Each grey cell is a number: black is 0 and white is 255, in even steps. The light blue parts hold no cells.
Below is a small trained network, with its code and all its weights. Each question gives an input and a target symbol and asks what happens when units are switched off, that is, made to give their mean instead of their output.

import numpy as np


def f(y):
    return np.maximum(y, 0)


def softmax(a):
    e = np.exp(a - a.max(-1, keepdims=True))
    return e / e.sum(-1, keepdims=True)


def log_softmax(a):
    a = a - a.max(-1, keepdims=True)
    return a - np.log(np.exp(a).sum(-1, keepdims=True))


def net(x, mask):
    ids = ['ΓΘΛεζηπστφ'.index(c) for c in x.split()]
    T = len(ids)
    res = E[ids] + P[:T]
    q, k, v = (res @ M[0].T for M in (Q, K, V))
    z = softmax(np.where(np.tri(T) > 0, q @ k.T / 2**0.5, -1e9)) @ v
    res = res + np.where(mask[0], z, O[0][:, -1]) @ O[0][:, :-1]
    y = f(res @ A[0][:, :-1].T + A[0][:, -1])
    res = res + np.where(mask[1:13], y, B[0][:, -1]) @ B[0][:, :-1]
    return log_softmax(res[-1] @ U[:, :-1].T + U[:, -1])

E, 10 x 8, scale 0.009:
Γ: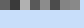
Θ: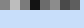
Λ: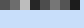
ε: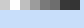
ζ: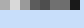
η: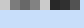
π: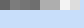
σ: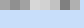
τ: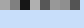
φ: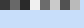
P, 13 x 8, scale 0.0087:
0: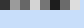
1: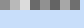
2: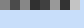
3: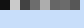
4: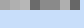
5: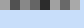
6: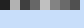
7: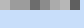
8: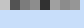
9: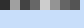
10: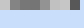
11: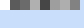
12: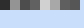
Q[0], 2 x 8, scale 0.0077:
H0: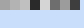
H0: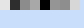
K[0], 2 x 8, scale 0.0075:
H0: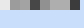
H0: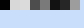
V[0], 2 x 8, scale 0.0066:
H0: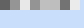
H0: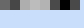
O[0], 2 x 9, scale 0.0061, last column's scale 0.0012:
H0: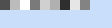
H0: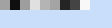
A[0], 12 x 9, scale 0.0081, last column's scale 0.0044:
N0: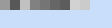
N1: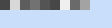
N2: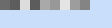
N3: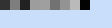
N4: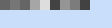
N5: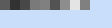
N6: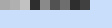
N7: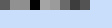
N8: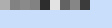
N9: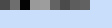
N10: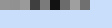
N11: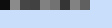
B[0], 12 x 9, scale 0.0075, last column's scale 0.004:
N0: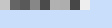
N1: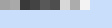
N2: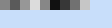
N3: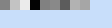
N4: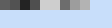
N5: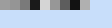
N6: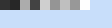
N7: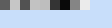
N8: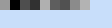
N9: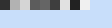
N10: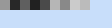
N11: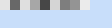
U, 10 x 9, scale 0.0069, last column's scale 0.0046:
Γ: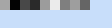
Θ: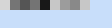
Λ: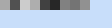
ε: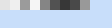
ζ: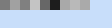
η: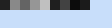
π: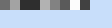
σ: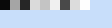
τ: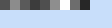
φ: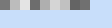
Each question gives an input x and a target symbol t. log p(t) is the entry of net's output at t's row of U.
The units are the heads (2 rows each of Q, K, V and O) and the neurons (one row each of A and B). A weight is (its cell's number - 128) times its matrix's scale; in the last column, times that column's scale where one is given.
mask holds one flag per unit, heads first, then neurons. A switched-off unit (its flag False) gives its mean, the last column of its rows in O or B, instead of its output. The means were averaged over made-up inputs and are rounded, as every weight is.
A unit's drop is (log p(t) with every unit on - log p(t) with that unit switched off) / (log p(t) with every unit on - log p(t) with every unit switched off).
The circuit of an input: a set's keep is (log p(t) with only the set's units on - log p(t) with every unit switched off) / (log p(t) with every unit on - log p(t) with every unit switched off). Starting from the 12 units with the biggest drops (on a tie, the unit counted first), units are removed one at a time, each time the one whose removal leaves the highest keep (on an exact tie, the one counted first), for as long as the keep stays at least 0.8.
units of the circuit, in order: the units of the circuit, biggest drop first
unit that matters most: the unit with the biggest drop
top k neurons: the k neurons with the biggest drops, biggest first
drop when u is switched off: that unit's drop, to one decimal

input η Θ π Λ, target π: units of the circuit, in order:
H0; N7; N1
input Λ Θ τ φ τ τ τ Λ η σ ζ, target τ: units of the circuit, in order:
H0; N1
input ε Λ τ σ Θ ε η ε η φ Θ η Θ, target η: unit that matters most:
N7
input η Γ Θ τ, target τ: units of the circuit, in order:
N9; H0; N1
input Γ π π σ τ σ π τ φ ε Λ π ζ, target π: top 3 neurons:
N7; N1; N0
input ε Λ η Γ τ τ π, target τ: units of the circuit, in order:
H0; N1
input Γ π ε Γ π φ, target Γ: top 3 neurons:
N8; N5; N7
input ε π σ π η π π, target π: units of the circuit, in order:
H0; N1; N3
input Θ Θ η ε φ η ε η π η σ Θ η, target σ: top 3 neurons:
N7; N4; N1
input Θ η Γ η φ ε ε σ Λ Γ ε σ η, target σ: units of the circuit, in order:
H0; N4; N7
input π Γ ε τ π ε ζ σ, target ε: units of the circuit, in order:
N2; N6
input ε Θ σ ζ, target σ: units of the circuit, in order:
H0; N7; N9
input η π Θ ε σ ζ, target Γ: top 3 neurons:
N8; N9; N6
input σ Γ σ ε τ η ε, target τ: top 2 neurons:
N1; N6
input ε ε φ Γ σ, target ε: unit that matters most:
N2
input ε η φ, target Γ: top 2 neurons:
N8; N5
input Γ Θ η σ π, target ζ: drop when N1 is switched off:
0.1
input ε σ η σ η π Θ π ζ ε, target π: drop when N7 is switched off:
0.2
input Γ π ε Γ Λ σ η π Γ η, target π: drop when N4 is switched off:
0.1
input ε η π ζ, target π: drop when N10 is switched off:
0.1
